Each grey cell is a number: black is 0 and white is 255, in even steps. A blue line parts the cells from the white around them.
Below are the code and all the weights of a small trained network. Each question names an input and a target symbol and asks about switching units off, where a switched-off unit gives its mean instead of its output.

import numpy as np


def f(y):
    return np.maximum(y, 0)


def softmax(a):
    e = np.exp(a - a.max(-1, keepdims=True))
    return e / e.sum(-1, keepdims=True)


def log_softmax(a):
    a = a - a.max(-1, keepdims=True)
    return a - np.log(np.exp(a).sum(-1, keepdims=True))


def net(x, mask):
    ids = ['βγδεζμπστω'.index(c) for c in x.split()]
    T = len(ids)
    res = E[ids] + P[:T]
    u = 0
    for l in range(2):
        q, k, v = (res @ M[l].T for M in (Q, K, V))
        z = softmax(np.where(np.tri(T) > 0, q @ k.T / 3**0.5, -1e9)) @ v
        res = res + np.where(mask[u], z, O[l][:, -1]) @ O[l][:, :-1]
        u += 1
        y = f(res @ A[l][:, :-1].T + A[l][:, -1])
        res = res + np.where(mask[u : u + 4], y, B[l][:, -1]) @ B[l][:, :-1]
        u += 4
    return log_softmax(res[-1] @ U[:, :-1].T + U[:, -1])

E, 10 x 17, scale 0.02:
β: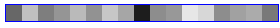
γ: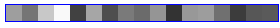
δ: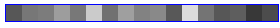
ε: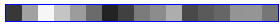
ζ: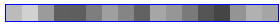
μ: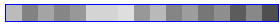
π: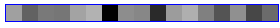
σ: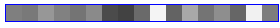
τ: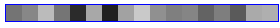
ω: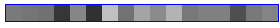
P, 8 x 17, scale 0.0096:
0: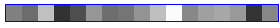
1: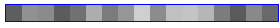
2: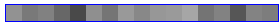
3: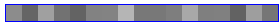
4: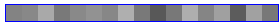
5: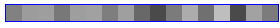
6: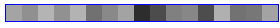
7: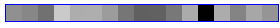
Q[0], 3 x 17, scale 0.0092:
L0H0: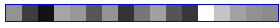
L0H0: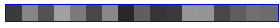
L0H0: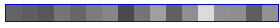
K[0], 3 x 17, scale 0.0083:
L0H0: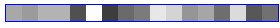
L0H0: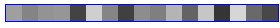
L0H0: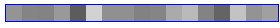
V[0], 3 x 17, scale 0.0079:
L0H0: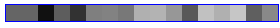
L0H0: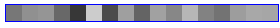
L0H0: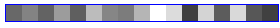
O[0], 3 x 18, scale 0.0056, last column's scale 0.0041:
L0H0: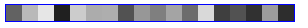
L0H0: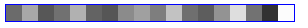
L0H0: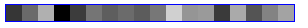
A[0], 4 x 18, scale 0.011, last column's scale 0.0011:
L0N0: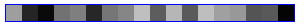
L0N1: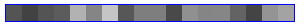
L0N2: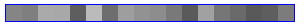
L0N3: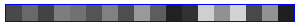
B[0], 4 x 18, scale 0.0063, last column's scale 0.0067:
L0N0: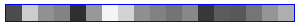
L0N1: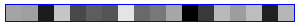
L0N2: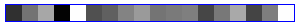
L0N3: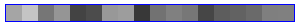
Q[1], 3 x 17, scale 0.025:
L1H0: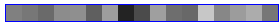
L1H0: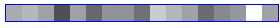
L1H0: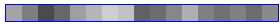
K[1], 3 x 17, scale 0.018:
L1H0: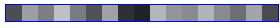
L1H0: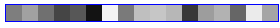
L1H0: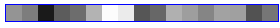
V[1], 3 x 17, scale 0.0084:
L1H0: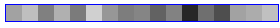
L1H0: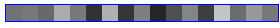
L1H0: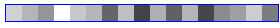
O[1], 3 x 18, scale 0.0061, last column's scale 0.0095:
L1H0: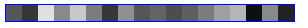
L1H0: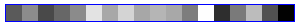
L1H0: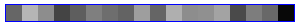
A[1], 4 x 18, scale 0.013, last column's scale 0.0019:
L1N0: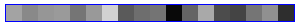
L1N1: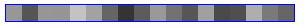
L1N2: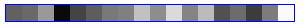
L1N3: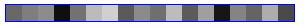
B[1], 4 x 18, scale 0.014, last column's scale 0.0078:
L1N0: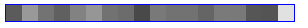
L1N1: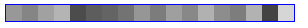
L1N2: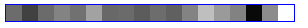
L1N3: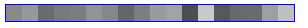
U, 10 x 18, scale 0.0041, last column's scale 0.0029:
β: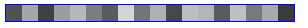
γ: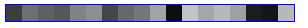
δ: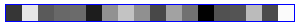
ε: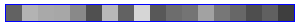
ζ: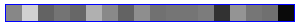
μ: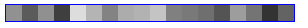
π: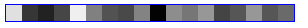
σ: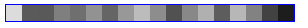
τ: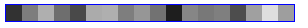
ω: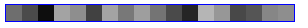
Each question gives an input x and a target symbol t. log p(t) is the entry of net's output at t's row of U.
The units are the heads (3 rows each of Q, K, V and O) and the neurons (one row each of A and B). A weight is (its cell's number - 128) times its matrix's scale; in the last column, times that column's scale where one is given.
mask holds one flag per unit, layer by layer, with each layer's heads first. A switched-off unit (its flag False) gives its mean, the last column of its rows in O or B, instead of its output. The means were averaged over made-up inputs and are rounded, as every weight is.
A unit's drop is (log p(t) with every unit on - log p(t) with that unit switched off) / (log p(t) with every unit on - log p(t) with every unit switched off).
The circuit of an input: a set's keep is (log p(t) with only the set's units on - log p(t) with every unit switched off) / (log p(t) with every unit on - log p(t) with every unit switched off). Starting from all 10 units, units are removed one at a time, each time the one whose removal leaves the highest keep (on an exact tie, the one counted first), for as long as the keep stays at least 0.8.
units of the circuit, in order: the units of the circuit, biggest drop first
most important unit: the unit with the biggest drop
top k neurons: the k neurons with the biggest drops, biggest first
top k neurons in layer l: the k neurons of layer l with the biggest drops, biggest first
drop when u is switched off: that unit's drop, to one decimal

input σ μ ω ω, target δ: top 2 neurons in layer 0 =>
L0N1; L0N0
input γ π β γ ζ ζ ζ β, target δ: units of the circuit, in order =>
L1H0; L1N2
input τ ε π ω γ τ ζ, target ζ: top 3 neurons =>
L1N3; L1N0; L0N1
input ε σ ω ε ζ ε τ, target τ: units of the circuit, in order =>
L0H0
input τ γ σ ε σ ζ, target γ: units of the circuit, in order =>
L1H0; L1N2
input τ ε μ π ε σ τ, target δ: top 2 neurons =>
L1N2; L1N3
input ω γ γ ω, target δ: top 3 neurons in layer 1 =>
L1N2; L1N0; L1N3
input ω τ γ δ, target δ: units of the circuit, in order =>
L1H0; L0N1; L0H0; L1N2
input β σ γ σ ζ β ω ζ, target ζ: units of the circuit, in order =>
L1H0; L1N3; L0H0; L1N0
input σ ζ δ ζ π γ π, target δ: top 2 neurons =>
L1N2; L0N0
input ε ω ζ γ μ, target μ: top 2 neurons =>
L0N2; L1N2
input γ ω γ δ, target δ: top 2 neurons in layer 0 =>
L0N1; L0N2
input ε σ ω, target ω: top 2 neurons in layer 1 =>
L1N3; L1N2
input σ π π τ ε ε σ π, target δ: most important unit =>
L0H0
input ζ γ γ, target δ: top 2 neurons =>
L1N2; L0N2
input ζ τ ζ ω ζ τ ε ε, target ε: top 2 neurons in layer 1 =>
L1N1; L1N0
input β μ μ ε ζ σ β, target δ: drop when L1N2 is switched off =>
0.4
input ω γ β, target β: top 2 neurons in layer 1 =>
L1N2; L1N1
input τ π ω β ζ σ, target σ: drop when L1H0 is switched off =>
0.3
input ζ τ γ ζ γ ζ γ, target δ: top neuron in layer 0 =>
L0N2
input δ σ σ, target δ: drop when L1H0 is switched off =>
0.3
